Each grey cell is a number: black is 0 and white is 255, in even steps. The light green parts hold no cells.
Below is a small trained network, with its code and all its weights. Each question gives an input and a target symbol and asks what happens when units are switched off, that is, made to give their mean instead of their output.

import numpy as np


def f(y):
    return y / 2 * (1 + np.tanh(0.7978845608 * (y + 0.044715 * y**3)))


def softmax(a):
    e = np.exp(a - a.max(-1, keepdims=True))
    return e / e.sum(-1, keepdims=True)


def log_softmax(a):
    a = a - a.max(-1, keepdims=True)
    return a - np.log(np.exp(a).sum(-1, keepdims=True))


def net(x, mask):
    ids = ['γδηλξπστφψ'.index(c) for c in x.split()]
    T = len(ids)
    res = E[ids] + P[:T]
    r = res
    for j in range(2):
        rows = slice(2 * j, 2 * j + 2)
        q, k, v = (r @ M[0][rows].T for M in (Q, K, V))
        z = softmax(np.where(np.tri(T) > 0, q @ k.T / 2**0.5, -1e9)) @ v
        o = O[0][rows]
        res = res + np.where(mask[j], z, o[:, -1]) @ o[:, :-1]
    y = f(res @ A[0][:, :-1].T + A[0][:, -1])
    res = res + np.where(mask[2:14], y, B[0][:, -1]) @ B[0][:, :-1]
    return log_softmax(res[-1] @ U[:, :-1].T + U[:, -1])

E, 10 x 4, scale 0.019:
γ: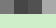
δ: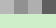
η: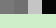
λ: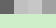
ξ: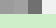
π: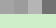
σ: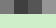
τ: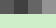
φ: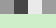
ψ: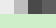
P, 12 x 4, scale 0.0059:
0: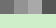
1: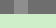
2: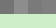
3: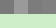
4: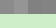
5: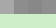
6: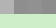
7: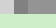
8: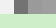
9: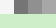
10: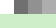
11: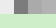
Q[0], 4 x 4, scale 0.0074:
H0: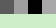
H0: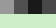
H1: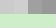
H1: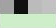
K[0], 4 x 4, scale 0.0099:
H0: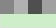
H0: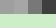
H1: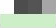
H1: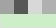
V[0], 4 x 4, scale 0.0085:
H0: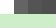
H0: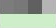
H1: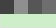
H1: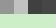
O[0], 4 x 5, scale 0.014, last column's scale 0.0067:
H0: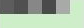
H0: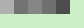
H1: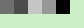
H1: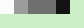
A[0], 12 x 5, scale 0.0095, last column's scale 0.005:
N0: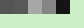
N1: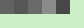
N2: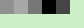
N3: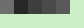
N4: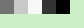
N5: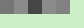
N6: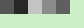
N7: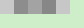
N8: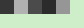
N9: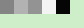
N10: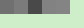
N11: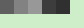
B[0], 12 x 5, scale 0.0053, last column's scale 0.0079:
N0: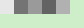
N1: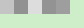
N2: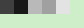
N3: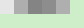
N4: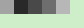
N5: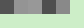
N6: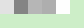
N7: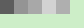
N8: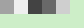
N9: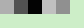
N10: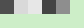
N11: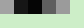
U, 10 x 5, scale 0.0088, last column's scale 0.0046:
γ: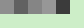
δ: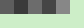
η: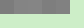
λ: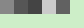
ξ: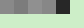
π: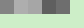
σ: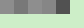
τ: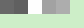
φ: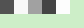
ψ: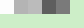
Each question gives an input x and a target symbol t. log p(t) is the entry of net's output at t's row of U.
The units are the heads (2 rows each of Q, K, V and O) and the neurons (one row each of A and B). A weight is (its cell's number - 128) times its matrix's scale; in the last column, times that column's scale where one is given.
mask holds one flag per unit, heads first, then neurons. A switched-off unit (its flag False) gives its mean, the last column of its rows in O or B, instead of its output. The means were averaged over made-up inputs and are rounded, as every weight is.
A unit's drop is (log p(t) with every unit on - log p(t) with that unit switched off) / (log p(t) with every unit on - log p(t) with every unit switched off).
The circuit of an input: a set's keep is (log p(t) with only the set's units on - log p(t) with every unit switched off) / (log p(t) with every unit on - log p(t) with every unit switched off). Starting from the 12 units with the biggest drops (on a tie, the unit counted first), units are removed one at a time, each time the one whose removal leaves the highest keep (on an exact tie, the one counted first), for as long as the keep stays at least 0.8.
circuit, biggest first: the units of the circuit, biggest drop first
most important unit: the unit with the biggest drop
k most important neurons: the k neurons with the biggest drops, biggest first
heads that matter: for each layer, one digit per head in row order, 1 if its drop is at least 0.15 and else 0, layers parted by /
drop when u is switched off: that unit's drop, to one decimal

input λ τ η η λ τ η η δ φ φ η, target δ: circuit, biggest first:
(N11; N4)
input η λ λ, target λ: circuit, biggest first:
(N9; H0)
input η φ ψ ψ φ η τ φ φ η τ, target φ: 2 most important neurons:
(N8; N10)
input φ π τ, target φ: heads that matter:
00
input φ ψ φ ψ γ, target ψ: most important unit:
H0
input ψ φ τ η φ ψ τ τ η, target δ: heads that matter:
00
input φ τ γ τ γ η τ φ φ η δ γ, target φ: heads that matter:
01
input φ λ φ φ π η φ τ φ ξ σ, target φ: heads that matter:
01
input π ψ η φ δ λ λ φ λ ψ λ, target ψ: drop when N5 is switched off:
0.0
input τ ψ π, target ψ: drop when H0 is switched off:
0.2
